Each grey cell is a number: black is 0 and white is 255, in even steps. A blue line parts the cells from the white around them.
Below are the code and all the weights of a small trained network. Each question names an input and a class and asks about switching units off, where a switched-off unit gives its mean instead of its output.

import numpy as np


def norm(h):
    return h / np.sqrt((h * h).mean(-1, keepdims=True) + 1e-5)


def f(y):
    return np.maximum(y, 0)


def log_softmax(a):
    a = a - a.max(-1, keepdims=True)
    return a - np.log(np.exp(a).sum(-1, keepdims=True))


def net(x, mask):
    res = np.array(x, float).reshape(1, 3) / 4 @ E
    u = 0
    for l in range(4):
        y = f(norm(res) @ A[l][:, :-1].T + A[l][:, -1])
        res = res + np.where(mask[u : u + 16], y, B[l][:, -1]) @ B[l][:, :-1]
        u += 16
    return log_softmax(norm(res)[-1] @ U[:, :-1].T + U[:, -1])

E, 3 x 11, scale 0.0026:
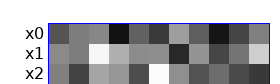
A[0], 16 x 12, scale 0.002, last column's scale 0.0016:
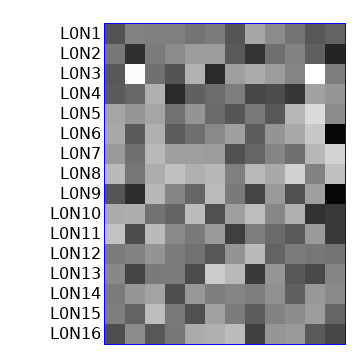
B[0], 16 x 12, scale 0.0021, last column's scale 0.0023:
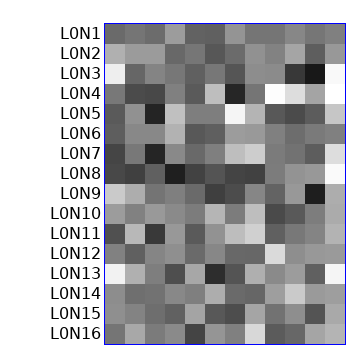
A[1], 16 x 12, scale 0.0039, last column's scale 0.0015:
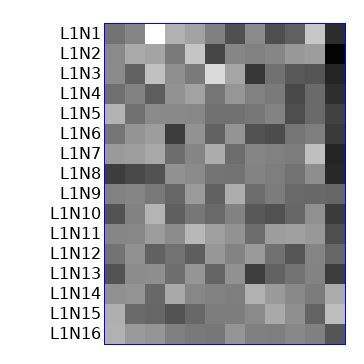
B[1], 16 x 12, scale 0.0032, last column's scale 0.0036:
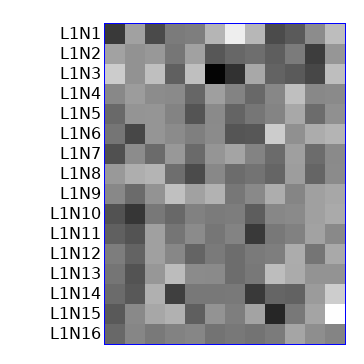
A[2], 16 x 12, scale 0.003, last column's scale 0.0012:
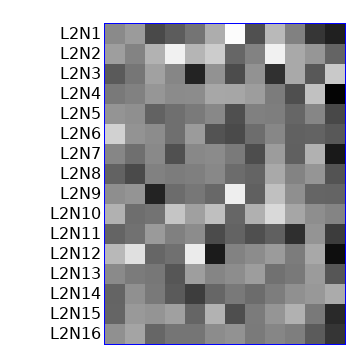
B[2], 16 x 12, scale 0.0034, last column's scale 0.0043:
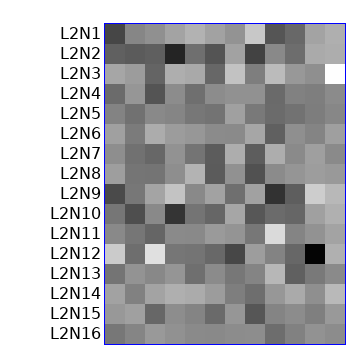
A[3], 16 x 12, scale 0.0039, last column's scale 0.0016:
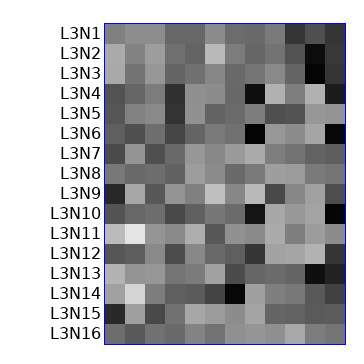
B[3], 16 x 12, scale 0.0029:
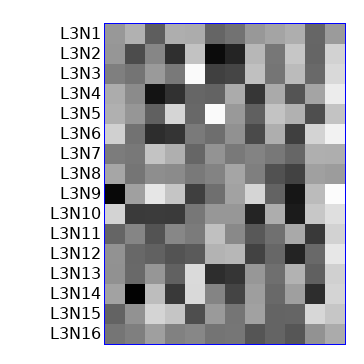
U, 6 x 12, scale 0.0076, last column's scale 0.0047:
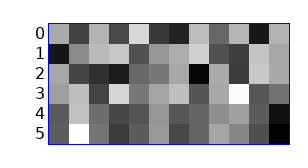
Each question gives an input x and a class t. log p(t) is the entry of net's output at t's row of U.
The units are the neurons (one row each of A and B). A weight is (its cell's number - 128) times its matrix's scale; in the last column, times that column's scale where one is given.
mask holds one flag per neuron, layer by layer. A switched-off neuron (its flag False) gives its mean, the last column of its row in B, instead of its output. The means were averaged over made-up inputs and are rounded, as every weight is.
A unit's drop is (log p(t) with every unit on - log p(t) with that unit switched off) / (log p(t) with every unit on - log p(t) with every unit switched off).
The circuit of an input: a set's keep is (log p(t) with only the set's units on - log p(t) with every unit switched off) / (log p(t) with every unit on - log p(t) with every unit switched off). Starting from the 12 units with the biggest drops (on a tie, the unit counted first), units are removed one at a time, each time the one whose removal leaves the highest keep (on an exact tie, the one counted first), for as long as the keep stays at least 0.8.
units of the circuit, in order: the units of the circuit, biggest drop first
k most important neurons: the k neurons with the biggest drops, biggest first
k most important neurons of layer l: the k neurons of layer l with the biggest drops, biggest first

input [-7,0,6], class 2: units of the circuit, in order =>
L2N2
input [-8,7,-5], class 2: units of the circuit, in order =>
L2N2; L1N15; L2N10
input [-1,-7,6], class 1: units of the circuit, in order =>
L2N1; L2N9
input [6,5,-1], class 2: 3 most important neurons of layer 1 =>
L1N10; L1N15; L1N6
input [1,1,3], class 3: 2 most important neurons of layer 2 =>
L2N3; L2N12
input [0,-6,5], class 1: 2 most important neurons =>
L2N1; L0N3
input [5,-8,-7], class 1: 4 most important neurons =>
L2N9; L1N3; L0N13; L2N1
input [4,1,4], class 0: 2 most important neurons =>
L0N8; L1N3
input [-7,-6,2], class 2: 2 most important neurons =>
L2N2; L2N10
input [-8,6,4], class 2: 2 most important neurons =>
L2N2; L1N15
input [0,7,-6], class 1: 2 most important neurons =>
L1N1; L0N13
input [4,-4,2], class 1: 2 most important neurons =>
L0N8; L1N14
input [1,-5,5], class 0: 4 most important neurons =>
L1N3; L1N1; L0N7; L0N5
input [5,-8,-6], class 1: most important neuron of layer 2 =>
L2N9
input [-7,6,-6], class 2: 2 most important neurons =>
L2N2; L1N3
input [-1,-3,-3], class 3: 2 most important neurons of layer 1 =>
L1N15; L1N3
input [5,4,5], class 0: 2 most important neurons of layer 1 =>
L1N3; L1N14
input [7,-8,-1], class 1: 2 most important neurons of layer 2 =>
L2N1; L2N9
